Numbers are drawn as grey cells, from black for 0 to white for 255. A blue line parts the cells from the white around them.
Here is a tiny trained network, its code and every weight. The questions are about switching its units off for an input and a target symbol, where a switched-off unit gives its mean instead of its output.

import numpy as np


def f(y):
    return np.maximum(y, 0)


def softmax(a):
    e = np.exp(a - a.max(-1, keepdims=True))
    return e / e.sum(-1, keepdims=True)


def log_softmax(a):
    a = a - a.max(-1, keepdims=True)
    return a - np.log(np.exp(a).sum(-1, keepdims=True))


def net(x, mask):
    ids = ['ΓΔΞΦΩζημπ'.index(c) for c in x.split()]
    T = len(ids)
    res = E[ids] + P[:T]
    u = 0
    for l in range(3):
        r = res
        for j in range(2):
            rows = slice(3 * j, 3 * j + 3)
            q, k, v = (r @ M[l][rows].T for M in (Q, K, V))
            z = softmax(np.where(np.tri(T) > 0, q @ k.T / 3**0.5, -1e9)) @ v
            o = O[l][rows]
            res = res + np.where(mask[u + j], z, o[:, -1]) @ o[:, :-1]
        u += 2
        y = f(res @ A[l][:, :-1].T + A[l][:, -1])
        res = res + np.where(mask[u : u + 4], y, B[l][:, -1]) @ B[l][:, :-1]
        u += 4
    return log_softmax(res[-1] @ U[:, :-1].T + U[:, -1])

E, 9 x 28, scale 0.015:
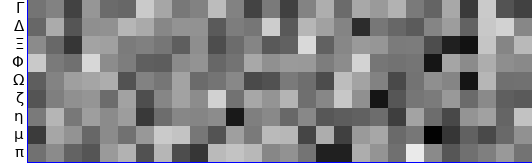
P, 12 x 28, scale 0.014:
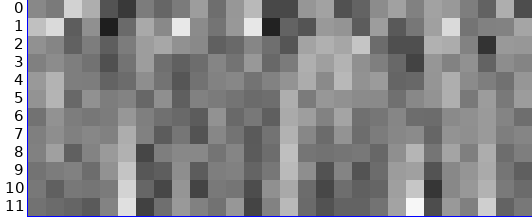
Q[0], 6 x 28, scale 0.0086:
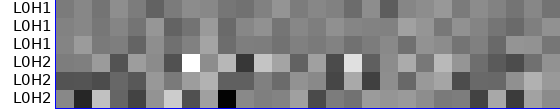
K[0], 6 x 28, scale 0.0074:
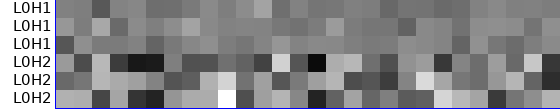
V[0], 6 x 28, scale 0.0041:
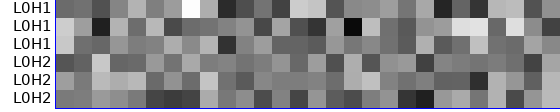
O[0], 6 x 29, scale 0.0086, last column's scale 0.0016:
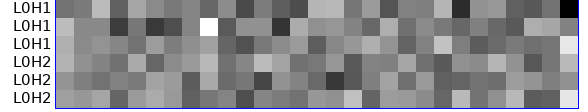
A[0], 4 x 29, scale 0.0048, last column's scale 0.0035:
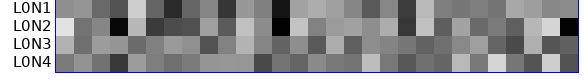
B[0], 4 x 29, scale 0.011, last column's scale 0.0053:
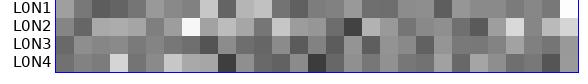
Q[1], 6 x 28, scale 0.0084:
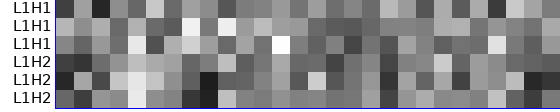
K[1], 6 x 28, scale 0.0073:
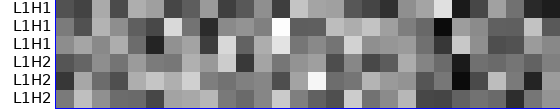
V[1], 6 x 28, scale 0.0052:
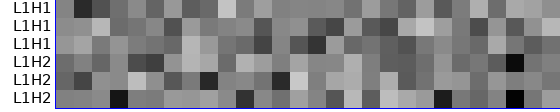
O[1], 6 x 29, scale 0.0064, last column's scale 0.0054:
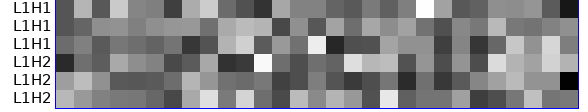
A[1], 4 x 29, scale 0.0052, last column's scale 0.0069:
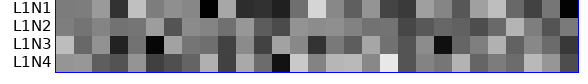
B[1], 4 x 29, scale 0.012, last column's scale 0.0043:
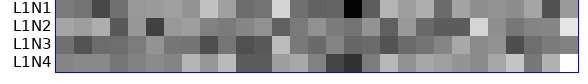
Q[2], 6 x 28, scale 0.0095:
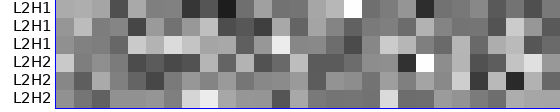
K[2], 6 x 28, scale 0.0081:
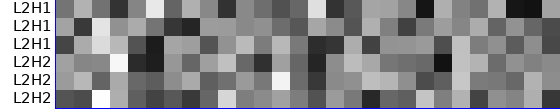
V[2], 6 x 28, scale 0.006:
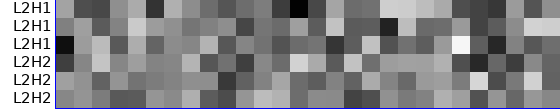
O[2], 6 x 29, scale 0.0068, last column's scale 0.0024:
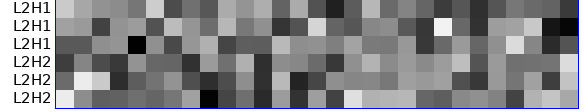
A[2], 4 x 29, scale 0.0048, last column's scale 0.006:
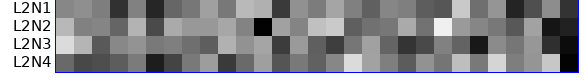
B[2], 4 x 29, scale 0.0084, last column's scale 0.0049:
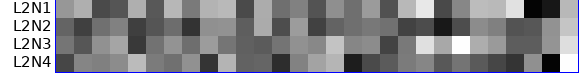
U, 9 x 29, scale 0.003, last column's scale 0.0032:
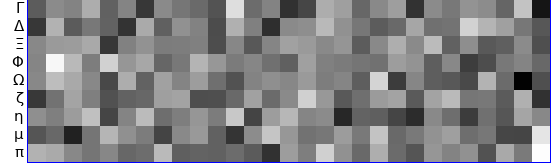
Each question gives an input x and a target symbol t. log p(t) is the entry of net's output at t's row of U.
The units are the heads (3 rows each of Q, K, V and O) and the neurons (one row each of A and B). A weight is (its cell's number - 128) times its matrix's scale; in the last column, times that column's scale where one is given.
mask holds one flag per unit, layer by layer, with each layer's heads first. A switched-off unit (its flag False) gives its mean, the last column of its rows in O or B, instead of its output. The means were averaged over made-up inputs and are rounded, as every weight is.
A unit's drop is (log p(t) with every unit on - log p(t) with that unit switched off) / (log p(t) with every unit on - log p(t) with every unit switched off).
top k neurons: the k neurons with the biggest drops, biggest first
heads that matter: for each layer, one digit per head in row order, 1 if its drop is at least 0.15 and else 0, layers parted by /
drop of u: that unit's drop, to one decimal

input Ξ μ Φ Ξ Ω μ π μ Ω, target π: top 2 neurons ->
L1N4, L0N2
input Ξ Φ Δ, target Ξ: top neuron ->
L2N3
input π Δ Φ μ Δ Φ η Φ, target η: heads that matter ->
00 / 11 / 01
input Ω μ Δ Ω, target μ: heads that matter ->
10 / 01 / 01
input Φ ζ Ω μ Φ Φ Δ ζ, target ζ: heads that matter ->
00 / 00 / 10
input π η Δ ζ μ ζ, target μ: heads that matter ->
00 / 01 / 01
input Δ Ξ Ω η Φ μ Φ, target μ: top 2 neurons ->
L0N2, L1N4
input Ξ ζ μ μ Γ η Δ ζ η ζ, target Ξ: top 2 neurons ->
L1N4, L2N3
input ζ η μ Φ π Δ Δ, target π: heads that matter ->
00 / 00 / 01
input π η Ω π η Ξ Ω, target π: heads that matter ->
10 / 00 / 01
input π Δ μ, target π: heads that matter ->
00 / 00 / 01
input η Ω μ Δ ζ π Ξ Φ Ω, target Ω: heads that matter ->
00 / 11 / 11
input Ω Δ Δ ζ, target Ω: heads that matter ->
10 / 00 / 10
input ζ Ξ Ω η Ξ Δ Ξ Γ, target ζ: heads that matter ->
10 / 00 / 10
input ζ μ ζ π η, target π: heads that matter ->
00 / 01 / 01
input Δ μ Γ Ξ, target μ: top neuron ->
L2N4
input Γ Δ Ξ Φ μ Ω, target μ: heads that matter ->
00 / 01 / 01
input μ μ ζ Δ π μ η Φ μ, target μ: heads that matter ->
11 / 00 / 01
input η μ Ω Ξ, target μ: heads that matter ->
10 / 01 / 01
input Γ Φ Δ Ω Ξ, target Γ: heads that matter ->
11 / 01 / 10
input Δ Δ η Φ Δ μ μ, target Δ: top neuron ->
L1N4
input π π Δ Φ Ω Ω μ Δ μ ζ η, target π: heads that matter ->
10 / 01 / 01
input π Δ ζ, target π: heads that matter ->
10 / 00 / 01
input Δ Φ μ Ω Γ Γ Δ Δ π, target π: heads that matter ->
00 / 01 / 01
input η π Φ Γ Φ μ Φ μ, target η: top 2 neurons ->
L1N4, L2N2
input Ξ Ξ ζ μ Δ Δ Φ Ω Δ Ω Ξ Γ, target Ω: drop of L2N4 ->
0.0
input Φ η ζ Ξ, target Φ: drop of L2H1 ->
0.6
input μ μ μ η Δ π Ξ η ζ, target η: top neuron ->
L0N2
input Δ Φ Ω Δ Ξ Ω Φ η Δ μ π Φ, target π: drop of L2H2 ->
0.7
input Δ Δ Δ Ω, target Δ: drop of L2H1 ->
0.4
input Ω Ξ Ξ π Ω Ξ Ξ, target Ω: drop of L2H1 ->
0.7
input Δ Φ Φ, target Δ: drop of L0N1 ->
0.0
